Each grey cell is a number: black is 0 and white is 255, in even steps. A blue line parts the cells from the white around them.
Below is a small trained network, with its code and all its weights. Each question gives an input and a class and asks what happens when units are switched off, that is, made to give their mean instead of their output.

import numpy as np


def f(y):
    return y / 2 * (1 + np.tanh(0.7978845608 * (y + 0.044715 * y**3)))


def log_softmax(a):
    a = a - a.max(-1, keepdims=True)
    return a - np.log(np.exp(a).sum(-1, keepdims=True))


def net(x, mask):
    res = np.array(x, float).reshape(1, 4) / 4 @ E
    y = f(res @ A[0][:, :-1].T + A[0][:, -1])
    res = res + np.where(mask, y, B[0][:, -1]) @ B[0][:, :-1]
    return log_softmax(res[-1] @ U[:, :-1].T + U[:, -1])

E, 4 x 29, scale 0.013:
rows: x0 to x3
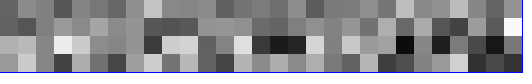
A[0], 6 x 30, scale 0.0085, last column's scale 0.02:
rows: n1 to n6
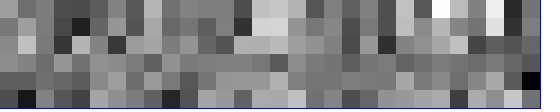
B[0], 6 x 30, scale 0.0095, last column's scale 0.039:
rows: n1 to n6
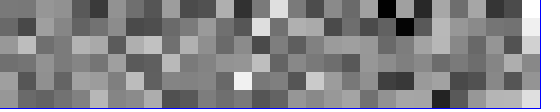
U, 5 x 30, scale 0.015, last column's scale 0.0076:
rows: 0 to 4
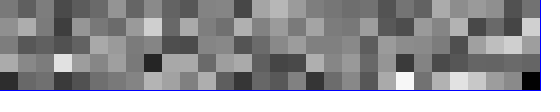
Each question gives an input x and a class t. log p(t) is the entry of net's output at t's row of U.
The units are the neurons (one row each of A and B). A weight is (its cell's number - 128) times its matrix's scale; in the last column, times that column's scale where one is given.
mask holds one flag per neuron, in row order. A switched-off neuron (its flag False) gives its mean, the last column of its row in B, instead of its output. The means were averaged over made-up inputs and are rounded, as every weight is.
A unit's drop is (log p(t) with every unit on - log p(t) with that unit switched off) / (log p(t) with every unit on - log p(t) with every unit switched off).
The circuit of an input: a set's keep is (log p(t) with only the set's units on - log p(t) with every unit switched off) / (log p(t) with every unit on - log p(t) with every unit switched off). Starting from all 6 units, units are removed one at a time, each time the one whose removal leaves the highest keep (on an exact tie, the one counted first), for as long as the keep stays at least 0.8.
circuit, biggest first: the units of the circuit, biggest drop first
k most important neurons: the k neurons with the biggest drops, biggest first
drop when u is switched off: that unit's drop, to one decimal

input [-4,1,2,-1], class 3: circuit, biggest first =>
(n1)
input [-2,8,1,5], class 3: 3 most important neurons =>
(n1, n3, n6)
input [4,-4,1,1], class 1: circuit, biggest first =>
(n3, n2)
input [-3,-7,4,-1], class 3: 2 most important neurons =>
(n1, n3)
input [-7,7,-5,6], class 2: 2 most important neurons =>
(n6, n1)
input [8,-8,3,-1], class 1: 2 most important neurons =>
(n3, n2)
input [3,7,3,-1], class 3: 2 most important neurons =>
(n6, n1)
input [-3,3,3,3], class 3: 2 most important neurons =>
(n1, n3)
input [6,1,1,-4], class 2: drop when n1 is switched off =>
0.6
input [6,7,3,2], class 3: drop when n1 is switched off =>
0.7
